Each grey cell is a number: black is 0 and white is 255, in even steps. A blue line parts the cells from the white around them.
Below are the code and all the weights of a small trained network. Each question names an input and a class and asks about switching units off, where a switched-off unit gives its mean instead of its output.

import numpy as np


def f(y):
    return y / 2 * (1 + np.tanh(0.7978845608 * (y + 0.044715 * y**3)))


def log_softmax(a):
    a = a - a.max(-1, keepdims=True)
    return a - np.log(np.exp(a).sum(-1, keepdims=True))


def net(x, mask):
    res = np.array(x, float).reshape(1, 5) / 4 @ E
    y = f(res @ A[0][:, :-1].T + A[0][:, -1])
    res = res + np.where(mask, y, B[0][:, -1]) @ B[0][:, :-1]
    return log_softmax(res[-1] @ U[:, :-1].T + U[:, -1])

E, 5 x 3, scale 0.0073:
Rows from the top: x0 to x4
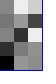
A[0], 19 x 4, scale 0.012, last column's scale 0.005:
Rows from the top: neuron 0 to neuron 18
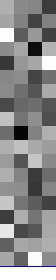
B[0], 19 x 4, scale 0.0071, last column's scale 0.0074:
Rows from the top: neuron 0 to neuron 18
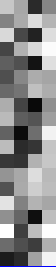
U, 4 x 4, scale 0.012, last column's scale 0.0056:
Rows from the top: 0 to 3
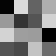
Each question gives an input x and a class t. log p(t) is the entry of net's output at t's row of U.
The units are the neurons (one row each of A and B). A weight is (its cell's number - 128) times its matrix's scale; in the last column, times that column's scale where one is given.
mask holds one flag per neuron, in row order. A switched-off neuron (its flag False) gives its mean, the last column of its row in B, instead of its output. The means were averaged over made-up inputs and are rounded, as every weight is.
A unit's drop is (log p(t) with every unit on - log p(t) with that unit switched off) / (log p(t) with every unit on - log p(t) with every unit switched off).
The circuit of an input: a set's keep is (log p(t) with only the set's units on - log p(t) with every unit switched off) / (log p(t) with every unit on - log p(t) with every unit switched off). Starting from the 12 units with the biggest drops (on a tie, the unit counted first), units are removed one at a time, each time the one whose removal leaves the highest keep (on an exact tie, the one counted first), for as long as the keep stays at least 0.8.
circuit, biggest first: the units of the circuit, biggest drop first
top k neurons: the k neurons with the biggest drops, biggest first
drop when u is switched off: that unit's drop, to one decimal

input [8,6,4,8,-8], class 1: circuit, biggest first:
(neuron 10; neuron 3)
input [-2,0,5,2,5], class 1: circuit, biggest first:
(neuron 3; neuron 4)
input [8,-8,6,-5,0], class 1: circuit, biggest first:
(neuron 10)
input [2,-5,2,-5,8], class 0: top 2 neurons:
(neuron 16; neuron 2)
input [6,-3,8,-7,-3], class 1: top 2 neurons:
(neuron 2; neuron 10)
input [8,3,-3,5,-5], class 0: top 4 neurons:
(neuron 16; neuron 2; neuron 9; neuron 14)
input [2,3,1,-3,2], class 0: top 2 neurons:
(neuron 16; neuron 2)
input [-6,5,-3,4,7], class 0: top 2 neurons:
(neuron 16; neuron 3)
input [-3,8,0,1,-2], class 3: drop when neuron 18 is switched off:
-0.1
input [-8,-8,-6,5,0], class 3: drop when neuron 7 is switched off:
-0.1
